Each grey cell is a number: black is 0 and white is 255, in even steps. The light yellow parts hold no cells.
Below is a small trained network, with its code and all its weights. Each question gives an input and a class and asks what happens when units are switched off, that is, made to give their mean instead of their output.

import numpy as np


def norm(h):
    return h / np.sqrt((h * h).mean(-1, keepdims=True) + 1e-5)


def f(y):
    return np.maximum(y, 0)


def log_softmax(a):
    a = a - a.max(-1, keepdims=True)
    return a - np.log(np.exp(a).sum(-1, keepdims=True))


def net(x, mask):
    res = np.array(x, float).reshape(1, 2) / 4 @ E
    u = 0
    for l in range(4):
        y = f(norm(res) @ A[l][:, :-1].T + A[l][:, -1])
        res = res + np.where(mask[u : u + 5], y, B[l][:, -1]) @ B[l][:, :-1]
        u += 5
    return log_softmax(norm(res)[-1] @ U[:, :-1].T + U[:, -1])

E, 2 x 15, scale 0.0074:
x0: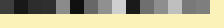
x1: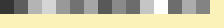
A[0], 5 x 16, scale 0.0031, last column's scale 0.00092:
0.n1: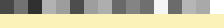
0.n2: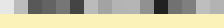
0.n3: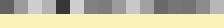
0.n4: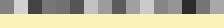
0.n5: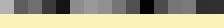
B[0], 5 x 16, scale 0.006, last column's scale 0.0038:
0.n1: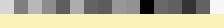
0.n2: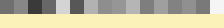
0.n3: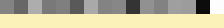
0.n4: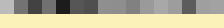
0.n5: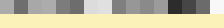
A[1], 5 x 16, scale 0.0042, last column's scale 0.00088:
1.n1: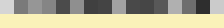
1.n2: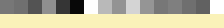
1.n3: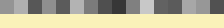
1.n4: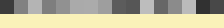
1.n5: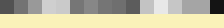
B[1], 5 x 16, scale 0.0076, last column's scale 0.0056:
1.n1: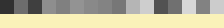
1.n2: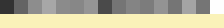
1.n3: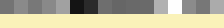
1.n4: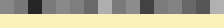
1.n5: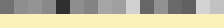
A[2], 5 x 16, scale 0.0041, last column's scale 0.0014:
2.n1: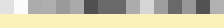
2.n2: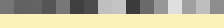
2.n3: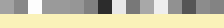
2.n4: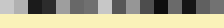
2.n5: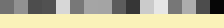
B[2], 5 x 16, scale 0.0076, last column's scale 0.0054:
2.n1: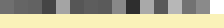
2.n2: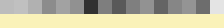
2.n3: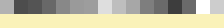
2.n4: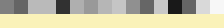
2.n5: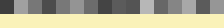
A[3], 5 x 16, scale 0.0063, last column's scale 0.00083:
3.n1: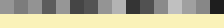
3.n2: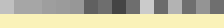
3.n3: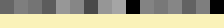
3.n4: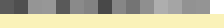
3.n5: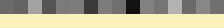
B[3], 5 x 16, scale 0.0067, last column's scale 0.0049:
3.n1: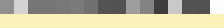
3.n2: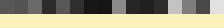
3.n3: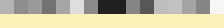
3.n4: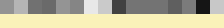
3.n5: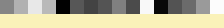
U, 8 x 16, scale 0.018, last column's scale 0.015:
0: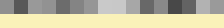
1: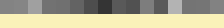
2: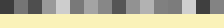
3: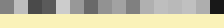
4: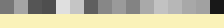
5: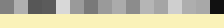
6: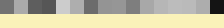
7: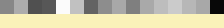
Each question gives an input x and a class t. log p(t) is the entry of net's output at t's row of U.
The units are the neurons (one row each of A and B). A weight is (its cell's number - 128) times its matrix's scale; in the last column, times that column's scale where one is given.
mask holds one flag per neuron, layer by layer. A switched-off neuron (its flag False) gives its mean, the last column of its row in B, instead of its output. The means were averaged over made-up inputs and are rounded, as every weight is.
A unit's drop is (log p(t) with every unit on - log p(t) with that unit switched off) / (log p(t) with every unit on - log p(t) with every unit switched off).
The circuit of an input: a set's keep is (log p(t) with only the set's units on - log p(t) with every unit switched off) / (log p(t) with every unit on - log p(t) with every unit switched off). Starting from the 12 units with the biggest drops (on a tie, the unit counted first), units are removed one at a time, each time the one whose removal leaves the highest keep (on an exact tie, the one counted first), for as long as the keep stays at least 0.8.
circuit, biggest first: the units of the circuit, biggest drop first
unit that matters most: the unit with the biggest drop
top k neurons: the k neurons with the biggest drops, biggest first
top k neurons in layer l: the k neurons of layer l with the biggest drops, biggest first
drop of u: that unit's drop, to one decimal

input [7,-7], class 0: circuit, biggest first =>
[2.n4]
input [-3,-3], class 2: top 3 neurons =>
[1.n2 2.n2 0.n2]
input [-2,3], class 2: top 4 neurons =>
[0.n3 1.n1 0.n5 1.n4]
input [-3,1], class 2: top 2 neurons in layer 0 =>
[0.n3 0.n1]
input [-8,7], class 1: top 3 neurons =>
[2.n4 2.n1 3.n2]
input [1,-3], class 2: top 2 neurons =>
[1.n2 0.n1]
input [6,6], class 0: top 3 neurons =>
[1.n5 2.n3 2.n1]
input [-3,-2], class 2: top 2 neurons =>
[0.n3 2.n2]
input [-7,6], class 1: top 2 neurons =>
[2.n4 2.n1]
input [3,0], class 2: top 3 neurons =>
[1.n1 2.n1 1.n3]
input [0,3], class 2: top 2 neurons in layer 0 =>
[0.n1 0.n5]
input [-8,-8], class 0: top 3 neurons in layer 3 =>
[3.n1 3.n3 3.n5]
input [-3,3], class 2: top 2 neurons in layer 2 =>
[2.n2 2.n4]
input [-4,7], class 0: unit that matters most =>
2.n3
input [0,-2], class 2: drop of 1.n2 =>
0.9
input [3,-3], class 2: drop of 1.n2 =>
1.4
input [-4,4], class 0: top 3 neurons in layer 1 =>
[1.n5 1.n1 1.n2]
